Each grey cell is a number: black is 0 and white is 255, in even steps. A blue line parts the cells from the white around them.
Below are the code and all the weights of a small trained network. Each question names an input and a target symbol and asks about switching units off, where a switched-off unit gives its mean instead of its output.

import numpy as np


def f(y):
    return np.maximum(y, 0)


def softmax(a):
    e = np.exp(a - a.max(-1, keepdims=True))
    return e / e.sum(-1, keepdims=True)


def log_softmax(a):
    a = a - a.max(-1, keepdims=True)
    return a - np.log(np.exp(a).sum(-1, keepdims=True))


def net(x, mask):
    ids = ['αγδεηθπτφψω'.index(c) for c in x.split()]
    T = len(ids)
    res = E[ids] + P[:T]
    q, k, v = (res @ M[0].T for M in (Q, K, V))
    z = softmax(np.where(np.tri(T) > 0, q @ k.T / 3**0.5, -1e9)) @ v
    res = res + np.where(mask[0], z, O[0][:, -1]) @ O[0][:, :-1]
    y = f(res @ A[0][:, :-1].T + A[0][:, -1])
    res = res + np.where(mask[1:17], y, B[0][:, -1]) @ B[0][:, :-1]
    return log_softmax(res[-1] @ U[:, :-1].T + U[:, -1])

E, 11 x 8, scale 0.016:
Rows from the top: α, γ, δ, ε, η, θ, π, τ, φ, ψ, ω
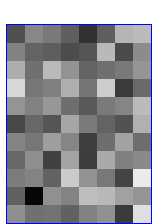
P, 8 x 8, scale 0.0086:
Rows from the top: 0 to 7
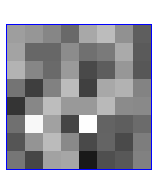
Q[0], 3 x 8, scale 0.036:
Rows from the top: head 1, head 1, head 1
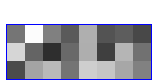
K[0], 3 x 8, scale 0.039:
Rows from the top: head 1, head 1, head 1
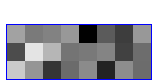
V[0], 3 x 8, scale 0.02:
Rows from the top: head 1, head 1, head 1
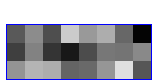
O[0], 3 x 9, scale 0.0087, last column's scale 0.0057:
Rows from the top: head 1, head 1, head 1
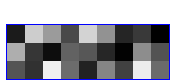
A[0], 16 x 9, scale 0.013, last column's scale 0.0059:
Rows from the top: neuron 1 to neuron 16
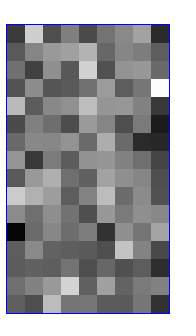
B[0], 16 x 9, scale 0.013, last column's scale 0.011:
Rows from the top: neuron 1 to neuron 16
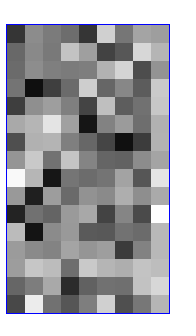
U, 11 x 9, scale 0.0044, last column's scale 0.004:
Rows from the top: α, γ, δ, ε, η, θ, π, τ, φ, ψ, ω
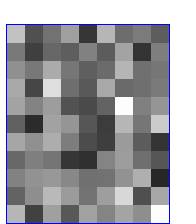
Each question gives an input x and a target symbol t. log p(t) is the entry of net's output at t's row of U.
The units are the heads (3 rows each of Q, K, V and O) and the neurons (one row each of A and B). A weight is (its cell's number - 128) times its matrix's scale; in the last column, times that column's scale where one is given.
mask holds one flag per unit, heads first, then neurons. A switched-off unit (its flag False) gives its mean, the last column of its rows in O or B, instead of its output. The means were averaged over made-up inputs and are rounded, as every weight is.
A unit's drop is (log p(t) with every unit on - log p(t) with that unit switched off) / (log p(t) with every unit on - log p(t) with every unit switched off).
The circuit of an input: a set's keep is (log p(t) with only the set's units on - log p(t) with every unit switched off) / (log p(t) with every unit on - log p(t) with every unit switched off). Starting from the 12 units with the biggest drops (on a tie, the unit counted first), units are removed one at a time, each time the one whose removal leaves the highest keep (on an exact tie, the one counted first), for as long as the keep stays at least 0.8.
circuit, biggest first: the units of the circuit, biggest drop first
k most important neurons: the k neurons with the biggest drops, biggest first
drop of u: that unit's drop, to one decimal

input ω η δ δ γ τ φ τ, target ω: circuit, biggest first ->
(head 1; neuron 14; neuron 4)
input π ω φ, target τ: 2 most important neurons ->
(neuron 16; neuron 15)
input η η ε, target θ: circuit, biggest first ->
(head 1; neuron 11)
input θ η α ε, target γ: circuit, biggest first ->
(head 1; neuron 4)
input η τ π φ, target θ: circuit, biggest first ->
(head 1; neuron 11)
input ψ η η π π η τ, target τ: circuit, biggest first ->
(neuron 1; head 1; neuron 15)
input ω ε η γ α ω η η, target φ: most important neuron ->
(neuron 14)
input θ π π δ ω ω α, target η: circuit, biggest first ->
(head 1; neuron 9)
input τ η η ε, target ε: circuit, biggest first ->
(head 1; neuron 6; neuron 9)
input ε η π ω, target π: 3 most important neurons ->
(neuron 9; neuron 7; neuron 6)
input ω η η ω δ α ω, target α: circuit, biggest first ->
(head 1; neuron 11; neuron 5)
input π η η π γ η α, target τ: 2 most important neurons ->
(neuron 16; neuron 1)
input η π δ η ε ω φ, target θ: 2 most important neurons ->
(neuron 11; neuron 9)
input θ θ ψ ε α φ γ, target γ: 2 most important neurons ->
(neuron 4; neuron 14)
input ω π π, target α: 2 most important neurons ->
(neuron 13; neuron 11)
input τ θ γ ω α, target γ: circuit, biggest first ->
(head 1)
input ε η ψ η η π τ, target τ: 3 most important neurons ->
(neuron 1; neuron 15; neuron 7)
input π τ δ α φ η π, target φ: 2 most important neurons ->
(neuron 14; neuron 16)
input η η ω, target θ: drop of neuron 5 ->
0.0
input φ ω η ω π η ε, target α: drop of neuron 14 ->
0.1
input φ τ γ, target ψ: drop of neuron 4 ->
0.1
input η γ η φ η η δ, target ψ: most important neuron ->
(neuron 5)
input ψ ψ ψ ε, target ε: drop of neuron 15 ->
0.2
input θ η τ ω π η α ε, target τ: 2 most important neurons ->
(neuron 16; neuron 15)
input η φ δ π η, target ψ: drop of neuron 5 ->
0.2
